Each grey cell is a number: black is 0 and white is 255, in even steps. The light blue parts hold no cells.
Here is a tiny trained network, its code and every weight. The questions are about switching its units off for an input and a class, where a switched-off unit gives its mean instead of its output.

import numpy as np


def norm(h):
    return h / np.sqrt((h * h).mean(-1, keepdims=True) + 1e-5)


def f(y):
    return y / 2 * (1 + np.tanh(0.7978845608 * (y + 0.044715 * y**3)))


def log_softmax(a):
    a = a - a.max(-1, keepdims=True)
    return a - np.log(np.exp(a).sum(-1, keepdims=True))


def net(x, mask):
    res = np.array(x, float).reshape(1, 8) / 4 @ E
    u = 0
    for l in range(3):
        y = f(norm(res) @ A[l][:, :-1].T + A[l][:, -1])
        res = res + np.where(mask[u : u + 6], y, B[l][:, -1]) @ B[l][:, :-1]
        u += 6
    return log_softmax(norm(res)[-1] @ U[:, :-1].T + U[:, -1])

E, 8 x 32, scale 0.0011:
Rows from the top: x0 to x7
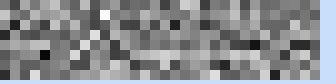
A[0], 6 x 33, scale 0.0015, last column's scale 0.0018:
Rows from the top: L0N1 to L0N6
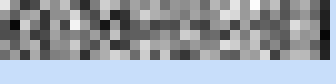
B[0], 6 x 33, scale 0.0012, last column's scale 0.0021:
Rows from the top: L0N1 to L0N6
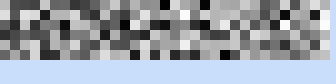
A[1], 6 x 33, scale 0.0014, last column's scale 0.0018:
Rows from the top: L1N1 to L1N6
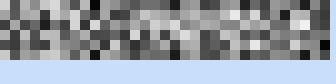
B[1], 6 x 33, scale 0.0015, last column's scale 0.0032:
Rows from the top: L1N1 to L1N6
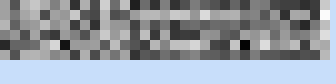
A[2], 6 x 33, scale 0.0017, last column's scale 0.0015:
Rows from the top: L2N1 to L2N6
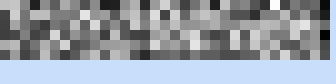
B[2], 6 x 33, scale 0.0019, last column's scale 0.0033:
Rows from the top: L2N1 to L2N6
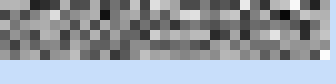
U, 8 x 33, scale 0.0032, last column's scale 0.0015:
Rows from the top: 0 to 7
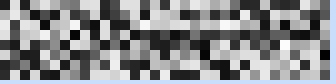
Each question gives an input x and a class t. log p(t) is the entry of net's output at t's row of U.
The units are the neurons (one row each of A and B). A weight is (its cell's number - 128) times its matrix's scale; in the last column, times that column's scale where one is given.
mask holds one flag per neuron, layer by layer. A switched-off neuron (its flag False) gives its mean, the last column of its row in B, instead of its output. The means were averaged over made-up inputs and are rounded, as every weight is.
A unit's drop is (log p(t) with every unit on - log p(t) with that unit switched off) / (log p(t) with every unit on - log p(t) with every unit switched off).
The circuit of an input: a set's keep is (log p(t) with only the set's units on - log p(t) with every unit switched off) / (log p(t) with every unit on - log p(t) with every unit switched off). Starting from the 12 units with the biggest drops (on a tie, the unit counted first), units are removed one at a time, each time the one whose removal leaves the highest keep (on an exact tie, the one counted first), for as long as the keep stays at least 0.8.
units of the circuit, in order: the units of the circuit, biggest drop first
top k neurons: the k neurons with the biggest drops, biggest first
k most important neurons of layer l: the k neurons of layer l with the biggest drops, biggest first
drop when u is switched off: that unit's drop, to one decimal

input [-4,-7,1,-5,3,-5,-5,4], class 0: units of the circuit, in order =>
L2N2; L1N3
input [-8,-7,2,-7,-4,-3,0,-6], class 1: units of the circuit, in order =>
L2N1
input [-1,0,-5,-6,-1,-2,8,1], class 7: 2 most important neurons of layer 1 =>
L1N3; L1N1
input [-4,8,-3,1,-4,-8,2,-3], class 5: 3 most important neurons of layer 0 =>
L0N1; L0N2; L0N5
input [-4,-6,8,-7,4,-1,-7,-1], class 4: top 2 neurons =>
L0N3; L2N6
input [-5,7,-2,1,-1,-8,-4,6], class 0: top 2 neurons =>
L2N2; L1N4
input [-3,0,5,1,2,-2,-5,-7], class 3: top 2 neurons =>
L1N1; L1N4
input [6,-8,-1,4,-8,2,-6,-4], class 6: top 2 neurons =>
L0N4; L2N4
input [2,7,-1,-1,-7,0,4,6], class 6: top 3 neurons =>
L0N4; L1N5; L1N4
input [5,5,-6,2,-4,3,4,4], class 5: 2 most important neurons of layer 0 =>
L0N1; L0N6
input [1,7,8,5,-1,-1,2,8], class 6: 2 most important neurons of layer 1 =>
L1N5; L1N4
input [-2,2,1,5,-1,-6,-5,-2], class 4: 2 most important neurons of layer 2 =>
L2N3; L2N4
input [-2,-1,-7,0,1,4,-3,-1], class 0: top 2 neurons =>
L2N2; L2N6
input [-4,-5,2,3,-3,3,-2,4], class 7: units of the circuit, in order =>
L0N6
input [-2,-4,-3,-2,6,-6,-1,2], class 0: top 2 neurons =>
L2N2; L1N3
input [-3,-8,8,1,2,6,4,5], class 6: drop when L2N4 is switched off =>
0.3
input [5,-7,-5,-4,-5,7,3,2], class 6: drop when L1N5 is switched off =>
0.0
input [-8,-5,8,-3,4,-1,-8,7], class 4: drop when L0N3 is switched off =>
0.1
